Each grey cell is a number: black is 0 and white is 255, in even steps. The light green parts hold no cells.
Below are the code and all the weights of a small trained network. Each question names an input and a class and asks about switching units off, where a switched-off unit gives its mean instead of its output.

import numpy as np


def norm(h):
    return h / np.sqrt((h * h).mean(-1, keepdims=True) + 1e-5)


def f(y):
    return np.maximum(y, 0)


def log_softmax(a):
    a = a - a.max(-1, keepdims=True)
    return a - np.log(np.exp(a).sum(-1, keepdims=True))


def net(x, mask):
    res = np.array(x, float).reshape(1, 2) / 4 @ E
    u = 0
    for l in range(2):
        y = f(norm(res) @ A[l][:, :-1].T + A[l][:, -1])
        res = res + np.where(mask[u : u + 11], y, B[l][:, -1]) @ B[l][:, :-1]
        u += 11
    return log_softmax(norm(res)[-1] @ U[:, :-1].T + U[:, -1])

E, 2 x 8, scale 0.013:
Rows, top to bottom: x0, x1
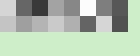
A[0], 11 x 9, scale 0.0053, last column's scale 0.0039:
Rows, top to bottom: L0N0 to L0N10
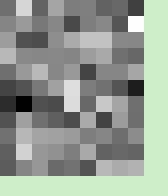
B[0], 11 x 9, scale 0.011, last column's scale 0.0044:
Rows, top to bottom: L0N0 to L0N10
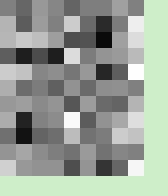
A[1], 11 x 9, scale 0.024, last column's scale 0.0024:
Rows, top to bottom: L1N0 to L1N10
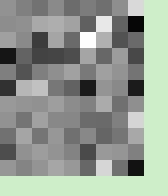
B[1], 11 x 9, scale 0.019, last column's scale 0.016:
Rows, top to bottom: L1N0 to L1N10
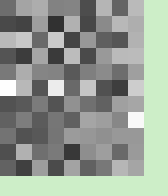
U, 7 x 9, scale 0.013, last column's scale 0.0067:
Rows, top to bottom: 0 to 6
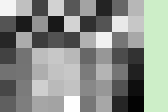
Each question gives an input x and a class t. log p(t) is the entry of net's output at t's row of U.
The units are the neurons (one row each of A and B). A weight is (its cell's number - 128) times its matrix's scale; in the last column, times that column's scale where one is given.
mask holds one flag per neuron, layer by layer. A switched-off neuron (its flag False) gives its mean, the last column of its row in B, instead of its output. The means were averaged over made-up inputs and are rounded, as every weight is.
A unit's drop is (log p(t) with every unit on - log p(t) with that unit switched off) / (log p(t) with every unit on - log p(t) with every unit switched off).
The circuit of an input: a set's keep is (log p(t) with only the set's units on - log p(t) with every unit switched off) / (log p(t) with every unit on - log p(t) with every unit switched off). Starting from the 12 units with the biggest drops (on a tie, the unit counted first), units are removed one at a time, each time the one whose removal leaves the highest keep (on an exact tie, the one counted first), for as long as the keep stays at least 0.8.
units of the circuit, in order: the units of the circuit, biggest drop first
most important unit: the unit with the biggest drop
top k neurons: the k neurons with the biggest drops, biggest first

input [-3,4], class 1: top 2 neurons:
[L0N2, L1N5]
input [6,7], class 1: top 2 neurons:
[L1N1, L1N10]
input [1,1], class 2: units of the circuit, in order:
[L1N5, L1N3]
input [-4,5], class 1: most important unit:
L0N2
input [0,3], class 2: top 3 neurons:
[L1N5, L1N3, L1N2]
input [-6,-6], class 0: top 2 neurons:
[L1N5, L0N3]
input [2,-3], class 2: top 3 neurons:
[L1N5, L0N7, L1N3]
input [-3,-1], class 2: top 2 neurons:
[L1N5, L0N10]
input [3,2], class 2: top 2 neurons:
[L1N5, L0N2]
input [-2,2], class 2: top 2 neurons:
[L1N5, L1N3]
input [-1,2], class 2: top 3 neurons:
[L1N5, L1N3, L1N2]
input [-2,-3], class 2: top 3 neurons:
[L1N5, L0N7, L1N3]
